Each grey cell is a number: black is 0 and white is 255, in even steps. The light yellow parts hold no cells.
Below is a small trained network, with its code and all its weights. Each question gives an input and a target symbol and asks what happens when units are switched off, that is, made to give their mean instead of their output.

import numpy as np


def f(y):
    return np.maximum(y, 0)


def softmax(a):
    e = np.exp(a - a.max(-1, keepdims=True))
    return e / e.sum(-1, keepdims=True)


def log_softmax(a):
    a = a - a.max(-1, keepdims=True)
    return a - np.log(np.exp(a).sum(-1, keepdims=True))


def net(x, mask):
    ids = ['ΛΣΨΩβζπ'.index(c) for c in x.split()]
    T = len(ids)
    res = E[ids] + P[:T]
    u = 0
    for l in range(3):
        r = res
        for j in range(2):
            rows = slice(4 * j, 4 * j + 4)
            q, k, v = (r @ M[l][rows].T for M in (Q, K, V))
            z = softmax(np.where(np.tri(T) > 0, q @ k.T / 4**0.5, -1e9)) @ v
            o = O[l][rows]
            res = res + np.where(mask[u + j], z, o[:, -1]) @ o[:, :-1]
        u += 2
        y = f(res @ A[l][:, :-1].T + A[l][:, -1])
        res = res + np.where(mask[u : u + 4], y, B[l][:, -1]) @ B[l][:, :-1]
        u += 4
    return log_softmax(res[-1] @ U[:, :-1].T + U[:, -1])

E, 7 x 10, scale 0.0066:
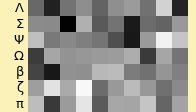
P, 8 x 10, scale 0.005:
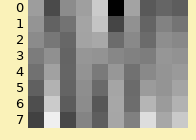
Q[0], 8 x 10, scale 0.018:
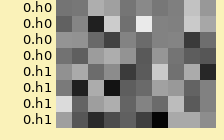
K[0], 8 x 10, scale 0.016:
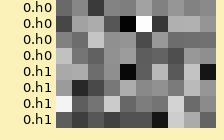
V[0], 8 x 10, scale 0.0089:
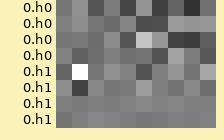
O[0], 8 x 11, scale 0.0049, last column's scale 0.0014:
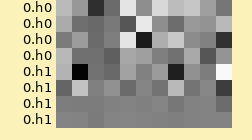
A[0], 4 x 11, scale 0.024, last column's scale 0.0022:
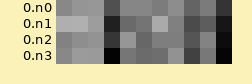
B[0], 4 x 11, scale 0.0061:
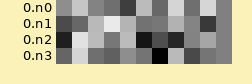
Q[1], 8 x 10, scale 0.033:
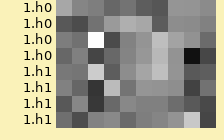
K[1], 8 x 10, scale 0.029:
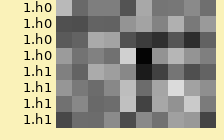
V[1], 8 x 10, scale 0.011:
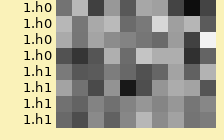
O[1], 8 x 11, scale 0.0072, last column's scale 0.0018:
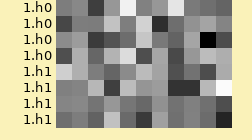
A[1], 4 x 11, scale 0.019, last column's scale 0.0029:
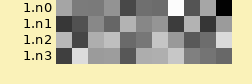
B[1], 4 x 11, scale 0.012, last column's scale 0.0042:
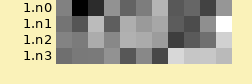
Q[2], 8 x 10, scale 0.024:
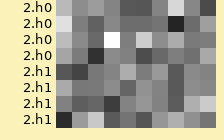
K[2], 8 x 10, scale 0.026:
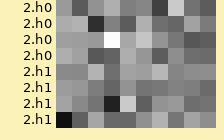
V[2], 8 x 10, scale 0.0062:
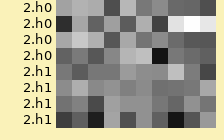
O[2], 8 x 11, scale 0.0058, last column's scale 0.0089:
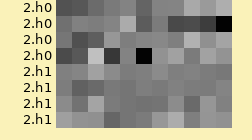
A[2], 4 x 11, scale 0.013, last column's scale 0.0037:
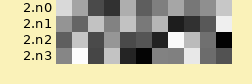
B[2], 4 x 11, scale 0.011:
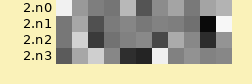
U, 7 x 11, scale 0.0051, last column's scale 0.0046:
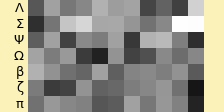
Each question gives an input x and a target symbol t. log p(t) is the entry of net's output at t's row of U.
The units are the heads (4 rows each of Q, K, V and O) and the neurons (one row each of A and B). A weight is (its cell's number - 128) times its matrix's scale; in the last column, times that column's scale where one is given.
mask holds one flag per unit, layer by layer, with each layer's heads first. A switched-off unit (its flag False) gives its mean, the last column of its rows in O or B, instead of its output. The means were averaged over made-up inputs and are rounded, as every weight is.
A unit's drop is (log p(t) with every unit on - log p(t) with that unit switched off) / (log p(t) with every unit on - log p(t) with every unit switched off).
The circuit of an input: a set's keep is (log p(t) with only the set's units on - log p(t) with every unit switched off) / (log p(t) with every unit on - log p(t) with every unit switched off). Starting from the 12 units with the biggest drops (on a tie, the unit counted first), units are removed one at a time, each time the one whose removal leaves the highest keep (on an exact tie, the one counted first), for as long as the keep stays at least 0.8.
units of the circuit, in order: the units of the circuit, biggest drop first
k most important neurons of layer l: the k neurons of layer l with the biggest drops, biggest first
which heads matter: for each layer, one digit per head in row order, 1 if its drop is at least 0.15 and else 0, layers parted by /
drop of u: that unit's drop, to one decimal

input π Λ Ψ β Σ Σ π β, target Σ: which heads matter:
00 / 10 / 00
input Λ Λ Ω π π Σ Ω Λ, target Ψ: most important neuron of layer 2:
(2.n2)
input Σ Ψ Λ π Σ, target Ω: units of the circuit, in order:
(0.h0; 1.h0)
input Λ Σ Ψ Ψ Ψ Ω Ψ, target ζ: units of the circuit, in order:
(1.n0; 1.h1)
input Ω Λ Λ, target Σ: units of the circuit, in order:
(0.h1; 1.h0; 2.n1)
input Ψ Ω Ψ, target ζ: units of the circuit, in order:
(1.n0; 1.h1; 1.h0)
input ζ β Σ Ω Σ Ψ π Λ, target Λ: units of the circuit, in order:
(1.h1; 2.n1; 1.n1)
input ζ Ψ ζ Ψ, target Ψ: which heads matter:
01 / 10 / 00
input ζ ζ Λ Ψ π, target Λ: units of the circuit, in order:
(2.n1; 1.n2)
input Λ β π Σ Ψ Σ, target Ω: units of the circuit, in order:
(1.h0; 0.h0)
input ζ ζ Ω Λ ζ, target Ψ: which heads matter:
10 / 11 / 00
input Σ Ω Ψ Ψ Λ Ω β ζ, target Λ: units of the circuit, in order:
(0.h1; 1.n2; 2.n1)
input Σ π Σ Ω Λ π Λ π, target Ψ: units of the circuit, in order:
(1.n3; 2.n2)
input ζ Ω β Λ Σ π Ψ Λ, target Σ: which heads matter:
00 / 01 / 00
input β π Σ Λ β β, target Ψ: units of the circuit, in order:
(0.h1; 1.n3; 2.n2)
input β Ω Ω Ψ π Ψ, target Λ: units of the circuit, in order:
(1.h1; 1.h0; 2.n1; 2.h0)
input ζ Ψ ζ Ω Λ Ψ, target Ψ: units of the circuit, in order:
(0.h0; 1.h0; 2.n2; 1.n1)
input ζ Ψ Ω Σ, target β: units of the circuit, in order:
(0.h0; 2.n0; 1.h0; 1.h1)
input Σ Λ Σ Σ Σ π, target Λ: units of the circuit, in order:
(1.n2; 2.n1)
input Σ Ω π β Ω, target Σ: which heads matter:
01 / 01 / 00
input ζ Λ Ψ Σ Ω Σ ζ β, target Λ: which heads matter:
01 / 10 / 00
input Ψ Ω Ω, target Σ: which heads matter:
00 / 01 / 00
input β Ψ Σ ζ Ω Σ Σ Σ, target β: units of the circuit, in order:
(0.h0; 2.n0; 1.h0)
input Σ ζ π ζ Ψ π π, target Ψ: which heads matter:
00 / 10 / 00
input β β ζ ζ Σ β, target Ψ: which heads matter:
01 / 01 / 00
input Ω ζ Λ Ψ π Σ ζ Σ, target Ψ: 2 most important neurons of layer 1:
(1.n1; 1.n2)
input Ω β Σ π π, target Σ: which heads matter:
01 / 11 / 00
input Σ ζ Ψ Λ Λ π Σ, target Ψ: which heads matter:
10 / 10 / 00
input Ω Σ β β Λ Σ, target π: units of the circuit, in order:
(2.n3; 1.h1; 1.n1)
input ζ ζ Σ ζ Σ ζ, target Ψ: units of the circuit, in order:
(2.n2; 1.n3)
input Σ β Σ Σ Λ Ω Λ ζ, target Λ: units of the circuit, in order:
(0.h1; 2.n1; 1.n2)
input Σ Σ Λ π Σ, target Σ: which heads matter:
10 / 10 / 00
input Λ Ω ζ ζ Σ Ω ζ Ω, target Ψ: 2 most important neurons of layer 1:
(1.n3; 1.n2)
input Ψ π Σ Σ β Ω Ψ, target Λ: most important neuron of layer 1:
(1.n3)
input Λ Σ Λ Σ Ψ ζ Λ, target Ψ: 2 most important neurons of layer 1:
(1.n3; 1.n2)
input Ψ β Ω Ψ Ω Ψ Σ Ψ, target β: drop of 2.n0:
0.6
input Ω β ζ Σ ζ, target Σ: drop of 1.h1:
-0.1
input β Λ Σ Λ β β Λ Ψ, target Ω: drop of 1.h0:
0.9
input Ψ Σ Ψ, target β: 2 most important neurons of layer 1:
(1.n1; 1.n2)
